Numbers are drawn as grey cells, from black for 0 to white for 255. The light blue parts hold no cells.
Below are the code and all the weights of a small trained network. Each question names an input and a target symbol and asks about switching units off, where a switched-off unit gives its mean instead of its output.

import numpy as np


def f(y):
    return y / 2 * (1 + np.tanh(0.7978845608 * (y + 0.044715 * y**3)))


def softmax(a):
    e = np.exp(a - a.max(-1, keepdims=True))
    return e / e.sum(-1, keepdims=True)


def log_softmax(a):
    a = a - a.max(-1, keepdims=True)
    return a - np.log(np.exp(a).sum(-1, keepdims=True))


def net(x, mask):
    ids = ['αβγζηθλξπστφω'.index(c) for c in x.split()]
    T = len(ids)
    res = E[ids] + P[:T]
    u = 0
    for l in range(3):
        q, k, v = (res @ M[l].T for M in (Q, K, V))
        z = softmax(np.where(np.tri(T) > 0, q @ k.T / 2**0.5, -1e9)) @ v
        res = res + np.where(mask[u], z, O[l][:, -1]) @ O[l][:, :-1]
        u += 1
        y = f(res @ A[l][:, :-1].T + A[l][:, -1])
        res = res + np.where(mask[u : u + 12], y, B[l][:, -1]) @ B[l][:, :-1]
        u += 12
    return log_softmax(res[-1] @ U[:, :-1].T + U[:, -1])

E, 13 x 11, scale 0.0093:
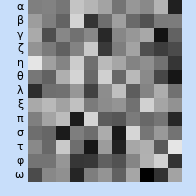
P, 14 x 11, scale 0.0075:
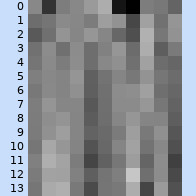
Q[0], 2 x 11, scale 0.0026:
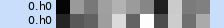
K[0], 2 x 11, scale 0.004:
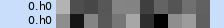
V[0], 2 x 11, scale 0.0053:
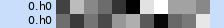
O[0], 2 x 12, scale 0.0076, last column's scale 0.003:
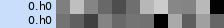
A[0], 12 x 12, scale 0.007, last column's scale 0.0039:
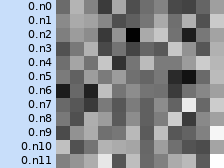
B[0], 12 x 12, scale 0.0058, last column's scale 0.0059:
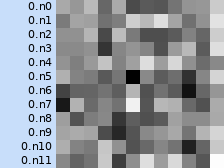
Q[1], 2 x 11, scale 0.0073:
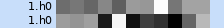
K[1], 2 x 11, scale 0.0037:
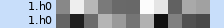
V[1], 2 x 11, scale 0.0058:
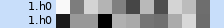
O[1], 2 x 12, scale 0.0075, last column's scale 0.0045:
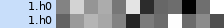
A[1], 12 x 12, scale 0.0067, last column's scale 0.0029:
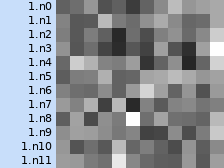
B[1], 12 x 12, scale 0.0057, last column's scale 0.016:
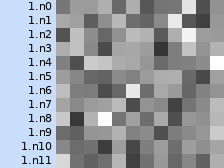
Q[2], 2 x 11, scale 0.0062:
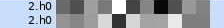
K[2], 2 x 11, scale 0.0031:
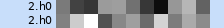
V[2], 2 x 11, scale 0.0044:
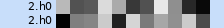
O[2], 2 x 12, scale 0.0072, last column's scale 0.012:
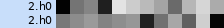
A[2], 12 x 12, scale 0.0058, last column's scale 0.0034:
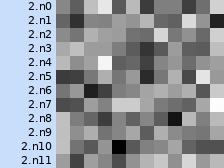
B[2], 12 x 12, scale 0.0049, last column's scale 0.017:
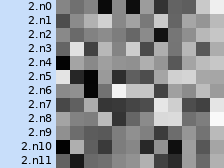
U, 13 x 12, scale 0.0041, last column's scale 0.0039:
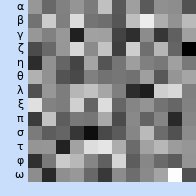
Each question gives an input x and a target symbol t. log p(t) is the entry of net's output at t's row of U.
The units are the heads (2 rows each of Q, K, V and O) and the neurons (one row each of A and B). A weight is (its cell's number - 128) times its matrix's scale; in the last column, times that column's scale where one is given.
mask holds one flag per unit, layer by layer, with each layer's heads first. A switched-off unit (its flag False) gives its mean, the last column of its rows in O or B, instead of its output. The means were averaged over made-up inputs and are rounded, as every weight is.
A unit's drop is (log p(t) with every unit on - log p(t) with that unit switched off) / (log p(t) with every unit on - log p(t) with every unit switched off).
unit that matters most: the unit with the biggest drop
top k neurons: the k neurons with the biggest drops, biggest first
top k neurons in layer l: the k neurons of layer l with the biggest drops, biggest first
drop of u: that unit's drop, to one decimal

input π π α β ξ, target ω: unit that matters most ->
0.h0
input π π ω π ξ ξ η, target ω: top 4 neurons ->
1.n8, 2.n0, 0.n5, 0.n1
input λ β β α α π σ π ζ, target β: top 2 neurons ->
0.n6, 2.n3
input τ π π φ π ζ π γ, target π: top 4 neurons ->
2.n10, 2.n3, 1.n2, 1.n3
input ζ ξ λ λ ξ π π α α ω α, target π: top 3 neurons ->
2.n10, 0.n9, 1.n3
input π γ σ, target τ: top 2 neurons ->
2.n6, 2.n7
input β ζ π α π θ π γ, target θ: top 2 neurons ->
0.n6, 1.n4
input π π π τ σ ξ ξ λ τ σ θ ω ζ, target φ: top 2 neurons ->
0.n3, 1.n11
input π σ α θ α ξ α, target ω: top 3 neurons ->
1.n8, 2.n0, 2.n5
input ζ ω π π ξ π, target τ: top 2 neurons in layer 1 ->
1.n11, 1.n4
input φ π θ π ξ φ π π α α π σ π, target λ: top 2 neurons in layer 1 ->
1.n2, 1.n7
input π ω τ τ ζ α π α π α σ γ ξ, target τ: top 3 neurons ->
0.n9, 0.n7, 0.n11
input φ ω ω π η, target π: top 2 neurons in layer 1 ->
1.n2, 1.n3
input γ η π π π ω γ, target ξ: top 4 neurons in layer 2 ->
2.n0, 2.n8, 2.n7, 2.n4
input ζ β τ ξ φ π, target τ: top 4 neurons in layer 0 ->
0.n10, 0.n6, 0.n5, 0.n9
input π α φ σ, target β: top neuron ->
0.n7
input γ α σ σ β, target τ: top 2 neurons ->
2.n6, 1.n4
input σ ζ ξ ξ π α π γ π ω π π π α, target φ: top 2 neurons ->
0.n1, 0.n0
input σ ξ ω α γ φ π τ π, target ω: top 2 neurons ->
0.n6, 0.n7
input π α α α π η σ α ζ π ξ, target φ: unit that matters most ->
1.h0
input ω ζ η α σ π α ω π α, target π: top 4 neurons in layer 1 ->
1.n3, 1.n1, 1.n2, 1.n4
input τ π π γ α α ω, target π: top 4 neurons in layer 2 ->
2.n3, 2.n10, 2.n4, 2.n2
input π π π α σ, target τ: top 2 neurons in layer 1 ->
1.n4, 1.n1
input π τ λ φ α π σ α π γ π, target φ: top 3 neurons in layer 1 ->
1.n11, 1.n7, 1.n4
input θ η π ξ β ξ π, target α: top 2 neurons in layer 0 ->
0.n10, 0.n11
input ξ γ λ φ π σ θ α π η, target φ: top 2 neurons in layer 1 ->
1.n11, 1.n3
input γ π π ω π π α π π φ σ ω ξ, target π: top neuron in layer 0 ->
0.n9
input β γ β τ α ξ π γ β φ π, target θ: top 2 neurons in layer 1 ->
1.n4, 1.n2
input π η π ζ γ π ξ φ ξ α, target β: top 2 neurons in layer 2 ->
2.n3, 2.n5
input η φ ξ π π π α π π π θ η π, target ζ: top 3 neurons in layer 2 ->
2.n7, 2.n1, 2.n0
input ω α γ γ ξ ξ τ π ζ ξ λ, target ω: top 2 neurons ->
1.n8, 2.n0
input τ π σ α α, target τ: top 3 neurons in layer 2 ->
2.n6, 2.n0, 2.n8
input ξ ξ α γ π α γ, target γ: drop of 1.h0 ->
0.4
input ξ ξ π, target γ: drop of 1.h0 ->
0.5
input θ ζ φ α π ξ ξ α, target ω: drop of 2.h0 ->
0.5
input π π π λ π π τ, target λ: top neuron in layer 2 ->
2.n7
